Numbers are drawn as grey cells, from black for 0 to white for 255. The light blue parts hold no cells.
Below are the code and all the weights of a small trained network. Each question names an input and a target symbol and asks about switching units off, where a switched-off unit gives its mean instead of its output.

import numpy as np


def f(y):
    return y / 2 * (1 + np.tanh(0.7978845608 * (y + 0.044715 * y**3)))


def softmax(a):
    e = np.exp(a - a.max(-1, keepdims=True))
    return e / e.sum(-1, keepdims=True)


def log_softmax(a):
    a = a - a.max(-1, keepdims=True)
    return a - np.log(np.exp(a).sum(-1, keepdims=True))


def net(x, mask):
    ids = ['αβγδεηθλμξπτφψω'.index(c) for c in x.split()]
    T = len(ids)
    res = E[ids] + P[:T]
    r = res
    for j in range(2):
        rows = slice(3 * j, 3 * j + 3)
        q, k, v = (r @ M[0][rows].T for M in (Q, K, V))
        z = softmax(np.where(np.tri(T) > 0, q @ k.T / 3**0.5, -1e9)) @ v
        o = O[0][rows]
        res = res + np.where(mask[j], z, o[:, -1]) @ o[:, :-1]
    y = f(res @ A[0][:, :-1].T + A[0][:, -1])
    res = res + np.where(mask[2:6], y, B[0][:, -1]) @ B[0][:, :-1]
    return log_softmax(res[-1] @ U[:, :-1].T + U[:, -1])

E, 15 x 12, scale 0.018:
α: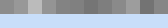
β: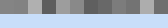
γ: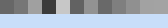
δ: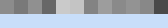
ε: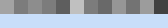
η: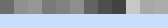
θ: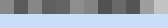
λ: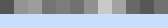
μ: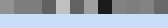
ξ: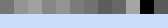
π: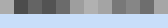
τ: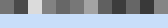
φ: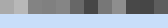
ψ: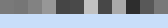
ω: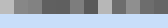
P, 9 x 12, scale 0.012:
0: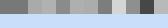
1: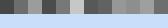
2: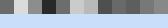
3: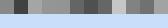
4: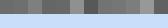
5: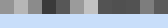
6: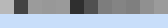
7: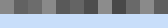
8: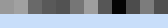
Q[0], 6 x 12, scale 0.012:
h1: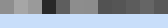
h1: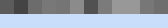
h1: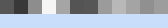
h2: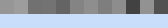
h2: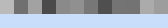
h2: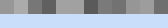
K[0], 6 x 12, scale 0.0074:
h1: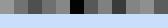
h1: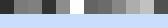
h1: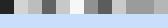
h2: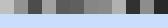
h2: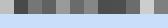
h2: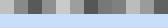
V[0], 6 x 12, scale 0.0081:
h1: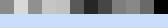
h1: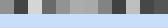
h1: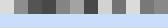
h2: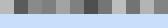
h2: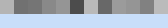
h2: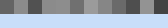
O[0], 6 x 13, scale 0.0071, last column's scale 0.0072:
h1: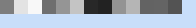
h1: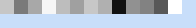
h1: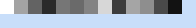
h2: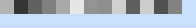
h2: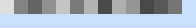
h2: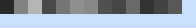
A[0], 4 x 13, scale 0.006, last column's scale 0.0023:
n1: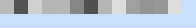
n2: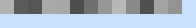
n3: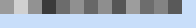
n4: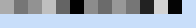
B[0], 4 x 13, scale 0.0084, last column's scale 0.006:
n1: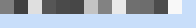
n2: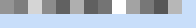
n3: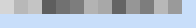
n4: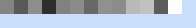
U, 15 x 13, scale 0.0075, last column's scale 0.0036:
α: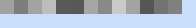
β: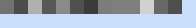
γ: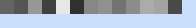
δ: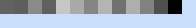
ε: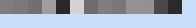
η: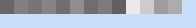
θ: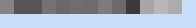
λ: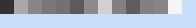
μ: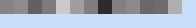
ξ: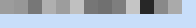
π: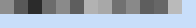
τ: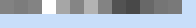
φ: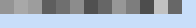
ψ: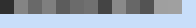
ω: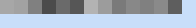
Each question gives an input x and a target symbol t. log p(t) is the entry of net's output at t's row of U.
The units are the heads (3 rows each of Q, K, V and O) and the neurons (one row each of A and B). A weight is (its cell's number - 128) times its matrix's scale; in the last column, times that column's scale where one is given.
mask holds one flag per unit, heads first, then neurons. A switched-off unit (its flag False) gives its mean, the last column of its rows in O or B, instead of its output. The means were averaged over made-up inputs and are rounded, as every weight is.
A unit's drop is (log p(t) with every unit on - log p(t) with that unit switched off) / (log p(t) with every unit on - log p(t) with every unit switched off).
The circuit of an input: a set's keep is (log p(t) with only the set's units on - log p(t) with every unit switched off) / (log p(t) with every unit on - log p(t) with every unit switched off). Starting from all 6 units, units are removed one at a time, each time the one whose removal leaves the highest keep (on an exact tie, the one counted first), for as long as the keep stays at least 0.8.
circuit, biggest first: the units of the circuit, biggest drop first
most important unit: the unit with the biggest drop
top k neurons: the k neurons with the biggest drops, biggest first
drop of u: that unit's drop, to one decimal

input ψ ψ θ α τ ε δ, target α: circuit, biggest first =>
n1, n4
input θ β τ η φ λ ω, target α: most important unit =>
n1
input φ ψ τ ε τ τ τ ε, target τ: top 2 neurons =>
n4, n2
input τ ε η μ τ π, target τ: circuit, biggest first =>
h1, n4
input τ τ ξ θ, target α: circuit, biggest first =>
n1, h2, h1
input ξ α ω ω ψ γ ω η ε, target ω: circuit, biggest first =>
h1, n3
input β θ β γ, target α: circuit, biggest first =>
h2, n1, n2
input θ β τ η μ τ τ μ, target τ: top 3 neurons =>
n4, n2, n1
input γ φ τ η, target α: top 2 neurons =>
n1, n2
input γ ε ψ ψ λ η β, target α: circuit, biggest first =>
n1, h2, n4
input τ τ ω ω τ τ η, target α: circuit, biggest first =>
h2, n1, n2
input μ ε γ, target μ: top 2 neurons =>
n1, n4
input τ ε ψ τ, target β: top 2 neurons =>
n4, n3
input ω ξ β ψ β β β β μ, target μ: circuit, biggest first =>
h1, n1
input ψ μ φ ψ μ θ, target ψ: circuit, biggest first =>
h1
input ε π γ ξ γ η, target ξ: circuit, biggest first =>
h1, n4
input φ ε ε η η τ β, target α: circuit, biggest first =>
n1, n4
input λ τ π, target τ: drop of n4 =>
0.1
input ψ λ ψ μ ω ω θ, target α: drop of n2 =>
0.3
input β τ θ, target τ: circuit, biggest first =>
h1
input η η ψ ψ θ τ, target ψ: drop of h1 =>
0.8
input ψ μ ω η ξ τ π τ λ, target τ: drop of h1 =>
0.5
